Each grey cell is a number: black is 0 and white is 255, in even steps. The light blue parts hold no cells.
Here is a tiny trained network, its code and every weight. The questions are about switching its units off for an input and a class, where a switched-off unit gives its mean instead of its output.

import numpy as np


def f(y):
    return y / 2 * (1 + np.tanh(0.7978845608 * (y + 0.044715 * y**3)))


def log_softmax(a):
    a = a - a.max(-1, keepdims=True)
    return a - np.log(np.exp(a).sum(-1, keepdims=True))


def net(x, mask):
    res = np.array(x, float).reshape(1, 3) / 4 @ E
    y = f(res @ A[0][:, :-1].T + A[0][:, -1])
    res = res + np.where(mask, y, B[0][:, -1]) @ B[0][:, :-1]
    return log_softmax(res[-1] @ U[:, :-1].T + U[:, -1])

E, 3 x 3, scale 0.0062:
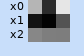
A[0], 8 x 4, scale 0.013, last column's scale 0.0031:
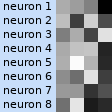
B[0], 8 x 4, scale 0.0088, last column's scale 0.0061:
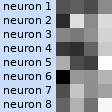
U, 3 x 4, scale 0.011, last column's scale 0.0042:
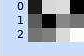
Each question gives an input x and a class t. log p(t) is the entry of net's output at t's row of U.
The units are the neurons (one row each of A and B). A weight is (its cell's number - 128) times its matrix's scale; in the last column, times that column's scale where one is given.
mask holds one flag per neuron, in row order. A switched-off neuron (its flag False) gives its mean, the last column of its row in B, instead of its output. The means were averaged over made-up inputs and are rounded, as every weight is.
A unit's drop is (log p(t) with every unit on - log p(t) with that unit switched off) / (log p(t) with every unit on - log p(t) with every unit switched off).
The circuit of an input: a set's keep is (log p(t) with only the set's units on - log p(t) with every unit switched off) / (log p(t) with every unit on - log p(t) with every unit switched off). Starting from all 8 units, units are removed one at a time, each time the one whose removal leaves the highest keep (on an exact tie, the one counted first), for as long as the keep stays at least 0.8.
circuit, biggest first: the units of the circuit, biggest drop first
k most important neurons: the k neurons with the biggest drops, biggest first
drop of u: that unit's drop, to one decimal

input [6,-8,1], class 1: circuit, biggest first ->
neuron 4
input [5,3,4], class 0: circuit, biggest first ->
neuron 2; neuron 5
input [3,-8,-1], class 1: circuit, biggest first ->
neuron 5; neuron 4
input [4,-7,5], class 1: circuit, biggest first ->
neuron 5; neuron 4
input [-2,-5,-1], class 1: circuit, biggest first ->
neuron 5; neuron 2
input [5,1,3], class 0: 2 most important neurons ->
neuron 2; neuron 5
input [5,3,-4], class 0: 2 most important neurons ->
neuron 2; neuron 5
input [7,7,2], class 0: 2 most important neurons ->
neuron 2; neuron 5
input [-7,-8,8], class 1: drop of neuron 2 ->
0.2
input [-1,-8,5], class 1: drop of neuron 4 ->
0.1
